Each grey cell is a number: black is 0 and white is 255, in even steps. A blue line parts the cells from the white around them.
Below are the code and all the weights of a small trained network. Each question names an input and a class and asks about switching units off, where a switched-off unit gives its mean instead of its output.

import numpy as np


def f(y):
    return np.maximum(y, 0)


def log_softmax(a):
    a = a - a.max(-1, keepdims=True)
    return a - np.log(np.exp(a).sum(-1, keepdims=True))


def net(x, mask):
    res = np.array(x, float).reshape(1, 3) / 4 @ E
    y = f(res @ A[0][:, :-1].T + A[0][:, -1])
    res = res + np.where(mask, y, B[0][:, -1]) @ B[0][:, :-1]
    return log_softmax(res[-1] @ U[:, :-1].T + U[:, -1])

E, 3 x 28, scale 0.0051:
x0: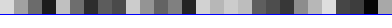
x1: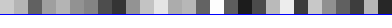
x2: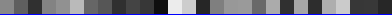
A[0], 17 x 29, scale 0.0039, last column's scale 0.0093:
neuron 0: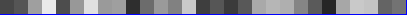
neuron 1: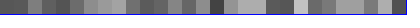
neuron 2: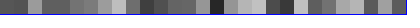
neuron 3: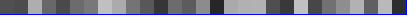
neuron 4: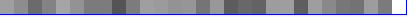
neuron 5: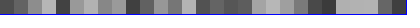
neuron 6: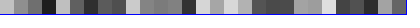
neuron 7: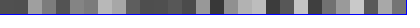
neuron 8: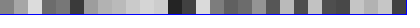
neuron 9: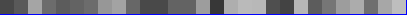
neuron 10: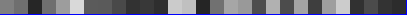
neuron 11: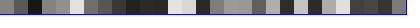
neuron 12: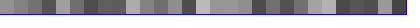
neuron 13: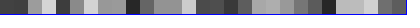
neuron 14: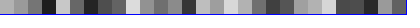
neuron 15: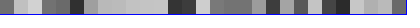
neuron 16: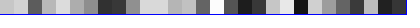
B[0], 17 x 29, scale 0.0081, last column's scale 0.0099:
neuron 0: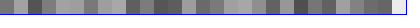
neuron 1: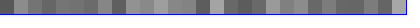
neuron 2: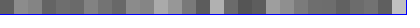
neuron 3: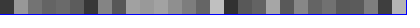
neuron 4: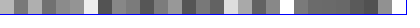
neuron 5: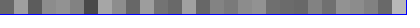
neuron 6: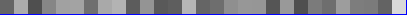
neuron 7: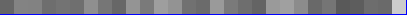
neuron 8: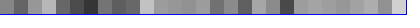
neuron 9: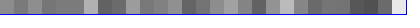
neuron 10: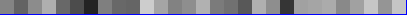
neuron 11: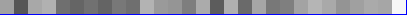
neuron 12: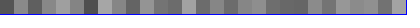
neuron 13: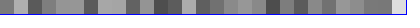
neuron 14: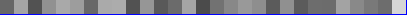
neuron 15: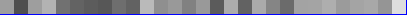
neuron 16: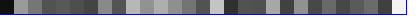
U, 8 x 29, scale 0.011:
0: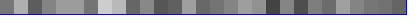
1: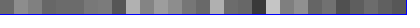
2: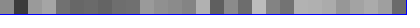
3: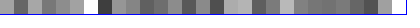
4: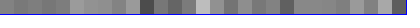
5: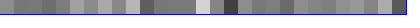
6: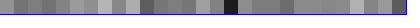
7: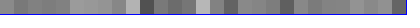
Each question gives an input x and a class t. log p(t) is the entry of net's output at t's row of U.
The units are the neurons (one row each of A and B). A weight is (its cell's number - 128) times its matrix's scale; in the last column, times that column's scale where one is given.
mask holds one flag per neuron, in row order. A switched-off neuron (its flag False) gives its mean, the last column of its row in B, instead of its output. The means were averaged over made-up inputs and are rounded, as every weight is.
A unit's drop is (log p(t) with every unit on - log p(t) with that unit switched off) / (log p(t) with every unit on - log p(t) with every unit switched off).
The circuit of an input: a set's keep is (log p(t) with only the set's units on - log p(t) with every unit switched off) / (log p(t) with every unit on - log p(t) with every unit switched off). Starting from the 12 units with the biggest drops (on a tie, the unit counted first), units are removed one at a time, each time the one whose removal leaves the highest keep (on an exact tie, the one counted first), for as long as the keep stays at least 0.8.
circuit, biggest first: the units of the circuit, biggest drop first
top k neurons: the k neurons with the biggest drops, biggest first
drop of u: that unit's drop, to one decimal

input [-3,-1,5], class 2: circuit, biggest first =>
[neuron 11]
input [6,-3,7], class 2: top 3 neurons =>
[neuron 11; neuron 10; neuron 0]
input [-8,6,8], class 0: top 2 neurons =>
[neuron 0; neuron 13]
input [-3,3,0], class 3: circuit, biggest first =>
[neuron 4; neuron 3; neuron 10]
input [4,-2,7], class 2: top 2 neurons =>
[neuron 11; neuron 10]
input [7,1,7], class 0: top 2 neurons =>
[neuron 6; neuron 14]
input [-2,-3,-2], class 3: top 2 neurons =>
[neuron 16; neuron 10]
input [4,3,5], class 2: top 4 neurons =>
[neuron 11; neuron 10; neuron 0; neuron 13]
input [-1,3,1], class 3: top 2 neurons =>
[neuron 3; neuron 4]
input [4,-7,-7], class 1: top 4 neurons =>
[neuron 3; neuron 11; neuron 2; neuron 7]
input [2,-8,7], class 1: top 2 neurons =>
[neuron 3; neuron 2]
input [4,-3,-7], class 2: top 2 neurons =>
[neuron 15; neuron 8]
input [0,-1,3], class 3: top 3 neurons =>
[neuron 8; neuron 15; neuron 16]
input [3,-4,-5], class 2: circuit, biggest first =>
[neuron 15]
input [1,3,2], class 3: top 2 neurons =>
[neuron 3; neuron 4]
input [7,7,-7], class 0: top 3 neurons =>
[neuron 6; neuron 14; neuron 11]
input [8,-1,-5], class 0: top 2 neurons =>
[neuron 6; neuron 14]
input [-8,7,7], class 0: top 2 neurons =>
[neuron 0; neuron 13]
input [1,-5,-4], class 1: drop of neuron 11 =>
0.2
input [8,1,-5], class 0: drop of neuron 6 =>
0.1
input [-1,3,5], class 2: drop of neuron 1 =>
0.0
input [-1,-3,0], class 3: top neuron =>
[neuron 16]
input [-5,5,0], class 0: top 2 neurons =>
[neuron 0; neuron 13]
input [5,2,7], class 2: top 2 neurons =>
[neuron 11; neuron 10]
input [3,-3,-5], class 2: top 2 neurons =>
[neuron 15; neuron 8]
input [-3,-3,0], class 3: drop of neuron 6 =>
0.3
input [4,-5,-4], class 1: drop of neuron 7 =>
0.2
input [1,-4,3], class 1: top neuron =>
[neuron 4]
